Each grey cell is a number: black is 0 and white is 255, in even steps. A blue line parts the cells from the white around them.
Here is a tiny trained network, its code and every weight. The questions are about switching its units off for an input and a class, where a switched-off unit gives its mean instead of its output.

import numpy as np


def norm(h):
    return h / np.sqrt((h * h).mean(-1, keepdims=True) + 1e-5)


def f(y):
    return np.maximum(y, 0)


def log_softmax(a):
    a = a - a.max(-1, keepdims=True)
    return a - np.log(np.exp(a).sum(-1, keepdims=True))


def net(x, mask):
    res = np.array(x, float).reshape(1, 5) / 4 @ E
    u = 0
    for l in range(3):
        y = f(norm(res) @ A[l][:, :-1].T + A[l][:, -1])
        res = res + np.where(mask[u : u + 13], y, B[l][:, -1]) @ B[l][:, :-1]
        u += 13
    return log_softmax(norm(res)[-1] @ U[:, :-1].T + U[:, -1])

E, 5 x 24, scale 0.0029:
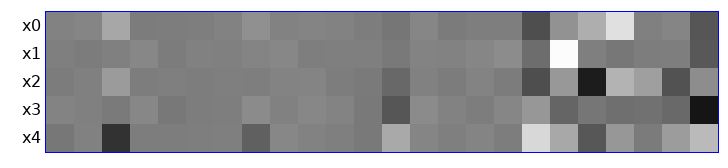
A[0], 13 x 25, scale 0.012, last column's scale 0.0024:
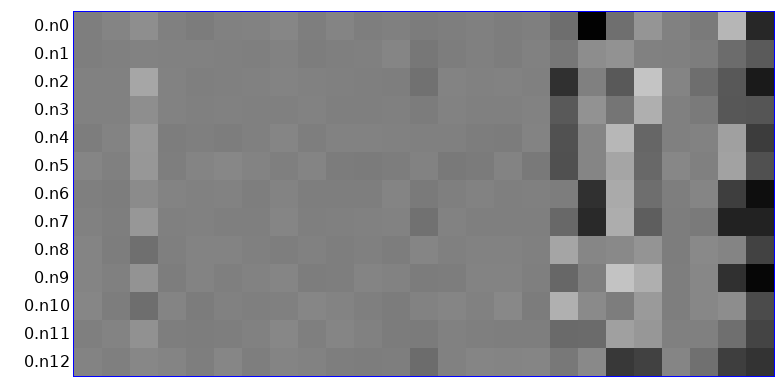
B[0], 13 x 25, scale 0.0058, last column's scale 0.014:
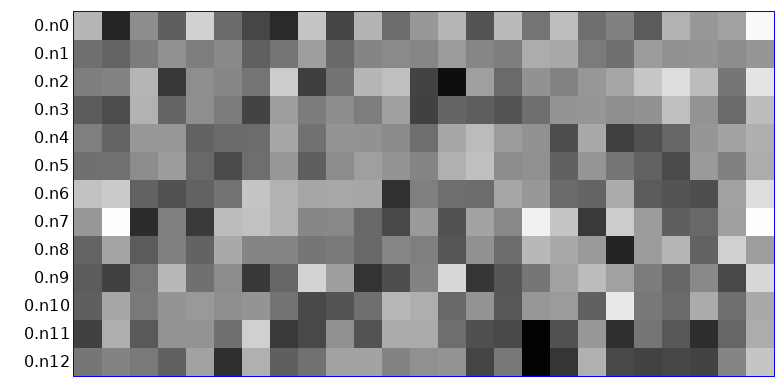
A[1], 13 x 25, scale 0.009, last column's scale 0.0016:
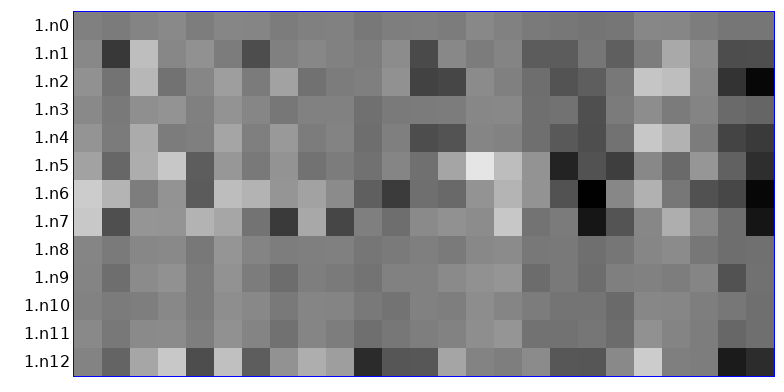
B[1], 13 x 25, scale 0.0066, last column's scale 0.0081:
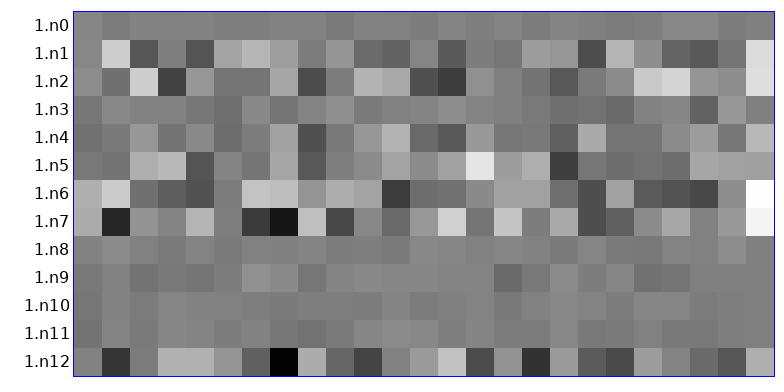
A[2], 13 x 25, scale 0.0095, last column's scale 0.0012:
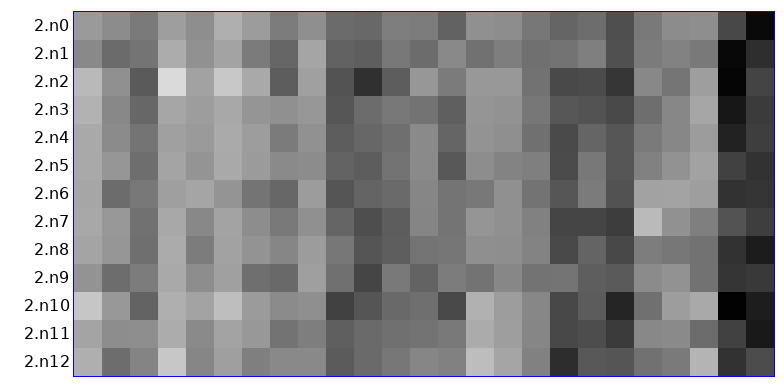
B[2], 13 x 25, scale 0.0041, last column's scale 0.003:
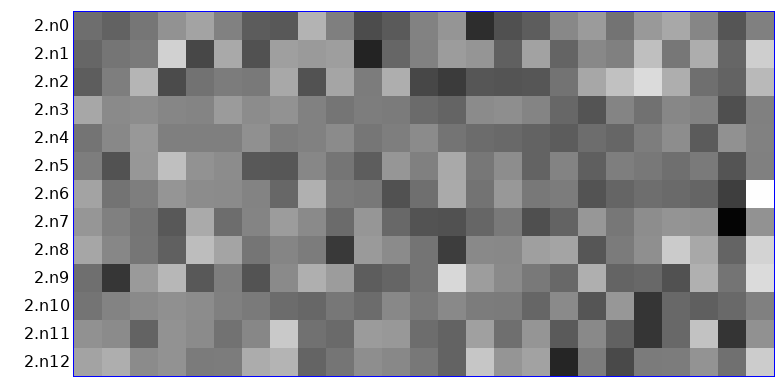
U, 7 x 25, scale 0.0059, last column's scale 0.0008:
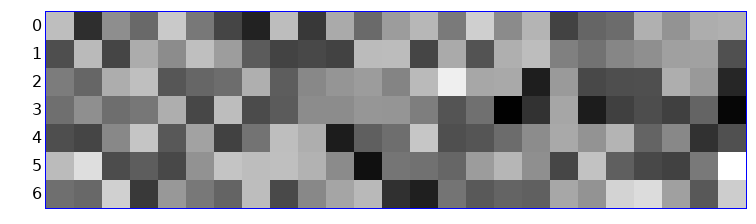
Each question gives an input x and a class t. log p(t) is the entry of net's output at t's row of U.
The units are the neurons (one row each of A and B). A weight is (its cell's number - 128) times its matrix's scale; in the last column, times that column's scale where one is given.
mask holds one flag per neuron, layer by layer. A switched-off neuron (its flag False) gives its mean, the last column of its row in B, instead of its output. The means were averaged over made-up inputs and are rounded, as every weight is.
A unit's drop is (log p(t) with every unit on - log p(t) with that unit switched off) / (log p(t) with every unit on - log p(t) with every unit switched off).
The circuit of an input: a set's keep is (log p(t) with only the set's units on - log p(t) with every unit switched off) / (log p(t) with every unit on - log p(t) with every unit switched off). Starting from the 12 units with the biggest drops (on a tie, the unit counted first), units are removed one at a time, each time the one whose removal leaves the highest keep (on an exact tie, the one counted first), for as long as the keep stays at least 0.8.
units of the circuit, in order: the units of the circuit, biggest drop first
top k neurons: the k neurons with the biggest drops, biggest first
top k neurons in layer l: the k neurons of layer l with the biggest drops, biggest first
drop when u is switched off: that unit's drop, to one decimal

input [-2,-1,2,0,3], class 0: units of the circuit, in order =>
(0.n7)
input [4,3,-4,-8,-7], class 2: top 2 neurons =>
(0.n4, 0.n5)
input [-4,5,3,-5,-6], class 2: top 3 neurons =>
(0.n5, 0.n4, 1.n5)
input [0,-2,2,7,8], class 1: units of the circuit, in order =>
(0.n10, 0.n6)
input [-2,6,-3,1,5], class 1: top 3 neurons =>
(0.n0, 0.n7, 0.n2)
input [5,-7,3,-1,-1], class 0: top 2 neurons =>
(0.n0, 1.n7)
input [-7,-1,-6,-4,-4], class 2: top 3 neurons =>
(0.n4, 0.n5, 1.n5)
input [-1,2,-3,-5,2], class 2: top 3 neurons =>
(0.n0, 0.n7, 0.n2)
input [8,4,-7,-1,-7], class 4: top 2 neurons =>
(0.n9, 1.n12)
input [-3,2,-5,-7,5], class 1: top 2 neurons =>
(0.n0, 0.n7)
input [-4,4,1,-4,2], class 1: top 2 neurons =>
(0.n0, 0.n9)
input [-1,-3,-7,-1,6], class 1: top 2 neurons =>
(0.n0, 0.n7)
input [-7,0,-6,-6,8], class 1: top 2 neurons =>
(0.n0, 0.n7)
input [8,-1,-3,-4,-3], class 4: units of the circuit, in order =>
(0.n9)
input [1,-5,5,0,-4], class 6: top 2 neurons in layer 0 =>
(0.n2, 0.n3)
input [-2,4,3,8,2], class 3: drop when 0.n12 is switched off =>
0.9
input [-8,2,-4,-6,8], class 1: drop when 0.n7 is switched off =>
0.1
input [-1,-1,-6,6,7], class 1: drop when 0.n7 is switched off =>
0.6
